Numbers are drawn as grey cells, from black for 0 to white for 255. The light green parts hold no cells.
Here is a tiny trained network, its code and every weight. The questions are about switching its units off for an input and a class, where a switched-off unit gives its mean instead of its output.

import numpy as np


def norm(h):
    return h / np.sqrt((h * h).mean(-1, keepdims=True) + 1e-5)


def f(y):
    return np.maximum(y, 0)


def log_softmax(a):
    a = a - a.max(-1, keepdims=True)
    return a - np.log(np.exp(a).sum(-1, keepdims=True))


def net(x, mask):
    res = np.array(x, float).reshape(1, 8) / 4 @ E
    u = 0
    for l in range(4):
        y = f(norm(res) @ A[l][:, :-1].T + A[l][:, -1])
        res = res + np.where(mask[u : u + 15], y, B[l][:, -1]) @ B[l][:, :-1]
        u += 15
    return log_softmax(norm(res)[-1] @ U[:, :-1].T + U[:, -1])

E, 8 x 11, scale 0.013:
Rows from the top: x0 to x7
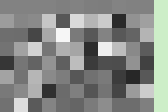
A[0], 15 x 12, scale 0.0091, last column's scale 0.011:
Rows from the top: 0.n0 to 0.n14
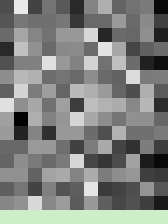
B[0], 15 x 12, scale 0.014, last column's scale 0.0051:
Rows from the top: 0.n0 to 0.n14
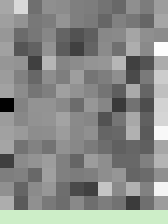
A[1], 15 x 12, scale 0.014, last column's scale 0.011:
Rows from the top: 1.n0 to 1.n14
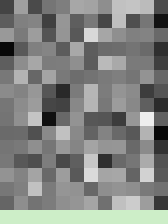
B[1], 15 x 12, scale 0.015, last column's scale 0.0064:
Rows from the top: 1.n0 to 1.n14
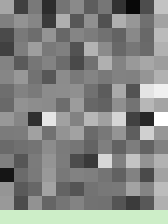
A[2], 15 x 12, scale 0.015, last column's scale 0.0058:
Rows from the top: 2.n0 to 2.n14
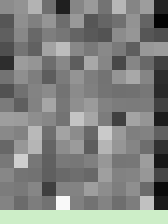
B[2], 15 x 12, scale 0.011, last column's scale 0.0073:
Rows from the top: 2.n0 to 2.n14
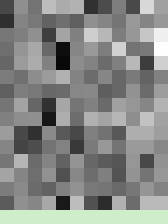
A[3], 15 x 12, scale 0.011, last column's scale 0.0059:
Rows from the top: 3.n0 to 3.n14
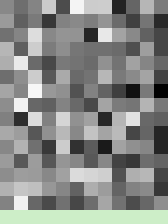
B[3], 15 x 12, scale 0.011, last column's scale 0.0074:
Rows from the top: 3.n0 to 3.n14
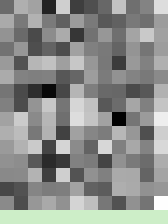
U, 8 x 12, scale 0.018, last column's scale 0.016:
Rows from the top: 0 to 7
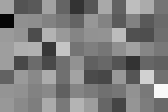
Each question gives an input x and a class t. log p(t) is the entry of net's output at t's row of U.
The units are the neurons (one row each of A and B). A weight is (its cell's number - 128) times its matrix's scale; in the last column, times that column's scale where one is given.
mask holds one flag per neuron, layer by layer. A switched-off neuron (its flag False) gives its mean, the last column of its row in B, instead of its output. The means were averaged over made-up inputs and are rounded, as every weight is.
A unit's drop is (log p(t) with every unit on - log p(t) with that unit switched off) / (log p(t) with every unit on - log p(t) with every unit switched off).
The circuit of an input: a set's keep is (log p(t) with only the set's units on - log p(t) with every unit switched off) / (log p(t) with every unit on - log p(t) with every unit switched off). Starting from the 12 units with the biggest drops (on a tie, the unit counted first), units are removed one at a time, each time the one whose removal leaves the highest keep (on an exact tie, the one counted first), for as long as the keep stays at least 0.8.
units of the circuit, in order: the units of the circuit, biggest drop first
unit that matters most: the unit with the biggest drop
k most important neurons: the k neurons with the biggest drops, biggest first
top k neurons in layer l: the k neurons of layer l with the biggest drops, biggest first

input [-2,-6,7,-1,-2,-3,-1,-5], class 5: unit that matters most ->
2.n14
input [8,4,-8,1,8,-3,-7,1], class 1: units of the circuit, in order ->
0.n11, 1.n3
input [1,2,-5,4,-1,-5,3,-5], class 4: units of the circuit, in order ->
1.n14, 1.n0, 0.n13
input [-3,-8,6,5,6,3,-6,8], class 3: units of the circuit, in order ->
3.n10, 1.n8
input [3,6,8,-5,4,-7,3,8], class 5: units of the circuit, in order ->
1.n9, 3.n0
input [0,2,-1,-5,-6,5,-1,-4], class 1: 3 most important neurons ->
0.n7, 0.n3, 1.n2
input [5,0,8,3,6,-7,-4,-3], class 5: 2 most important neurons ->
2.n14, 1.n9
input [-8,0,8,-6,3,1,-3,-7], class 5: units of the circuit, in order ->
2.n14, 1.n9
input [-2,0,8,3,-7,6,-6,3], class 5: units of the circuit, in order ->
2.n14, 1.n8
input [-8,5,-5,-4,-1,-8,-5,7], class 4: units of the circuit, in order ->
1.n0, 1.n14
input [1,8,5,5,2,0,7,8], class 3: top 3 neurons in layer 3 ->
3.n0, 3.n12, 3.n8
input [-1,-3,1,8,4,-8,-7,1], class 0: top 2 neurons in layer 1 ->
1.n8, 1.n4
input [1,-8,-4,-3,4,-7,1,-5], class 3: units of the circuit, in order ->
3.n10, 1.n1
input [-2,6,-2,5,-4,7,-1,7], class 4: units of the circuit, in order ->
3.n6
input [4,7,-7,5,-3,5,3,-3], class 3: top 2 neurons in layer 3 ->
3.n0, 3.n12
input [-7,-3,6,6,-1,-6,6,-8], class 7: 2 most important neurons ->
0.n9, 3.n8
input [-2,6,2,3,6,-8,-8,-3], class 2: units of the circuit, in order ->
0.n4, 3.n0
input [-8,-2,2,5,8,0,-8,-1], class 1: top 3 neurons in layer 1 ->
1.n8, 1.n3, 1.n6
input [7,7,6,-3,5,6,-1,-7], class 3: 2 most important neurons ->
3.n0, 2.n8
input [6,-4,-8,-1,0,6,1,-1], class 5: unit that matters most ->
1.n6
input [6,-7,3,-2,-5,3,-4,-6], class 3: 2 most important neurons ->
3.n10, 1.n1
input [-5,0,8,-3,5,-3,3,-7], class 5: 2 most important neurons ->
2.n14, 1.n9
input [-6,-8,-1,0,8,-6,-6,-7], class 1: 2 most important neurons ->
0.n11, 1.n3
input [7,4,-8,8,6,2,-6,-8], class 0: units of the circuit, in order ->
3.n2, 1.n4
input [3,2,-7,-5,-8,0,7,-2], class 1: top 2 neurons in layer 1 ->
1.n12, 1.n2
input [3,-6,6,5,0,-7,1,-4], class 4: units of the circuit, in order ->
1.n0, 1.n14
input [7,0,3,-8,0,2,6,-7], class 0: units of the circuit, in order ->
1.n11
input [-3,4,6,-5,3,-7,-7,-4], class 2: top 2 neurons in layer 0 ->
0.n4, 0.n12
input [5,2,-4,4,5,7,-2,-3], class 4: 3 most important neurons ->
0.n14, 0.n7, 3.n6
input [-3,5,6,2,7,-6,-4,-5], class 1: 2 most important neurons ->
1.n3, 1.n6
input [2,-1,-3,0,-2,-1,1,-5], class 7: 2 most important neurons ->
3.n8, 3.n0
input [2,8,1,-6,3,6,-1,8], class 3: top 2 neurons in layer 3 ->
3.n0, 3.n12
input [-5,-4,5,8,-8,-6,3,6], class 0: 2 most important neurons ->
0.n3, 1.n4
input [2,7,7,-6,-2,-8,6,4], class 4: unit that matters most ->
1.n0
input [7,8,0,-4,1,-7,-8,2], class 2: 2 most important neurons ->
0.n4, 2.n2
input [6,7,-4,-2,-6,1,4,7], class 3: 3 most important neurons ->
0.n6, 3.n12, 3.n0
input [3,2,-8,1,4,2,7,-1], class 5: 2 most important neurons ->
1.n6, 1.n7
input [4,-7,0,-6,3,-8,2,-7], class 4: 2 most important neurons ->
1.n14, 1.n0
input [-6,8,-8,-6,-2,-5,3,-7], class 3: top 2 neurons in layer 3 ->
3.n12, 3.n0
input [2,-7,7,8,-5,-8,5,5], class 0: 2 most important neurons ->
0.n3, 1.n6
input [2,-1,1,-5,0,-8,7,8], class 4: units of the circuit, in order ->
1.n0
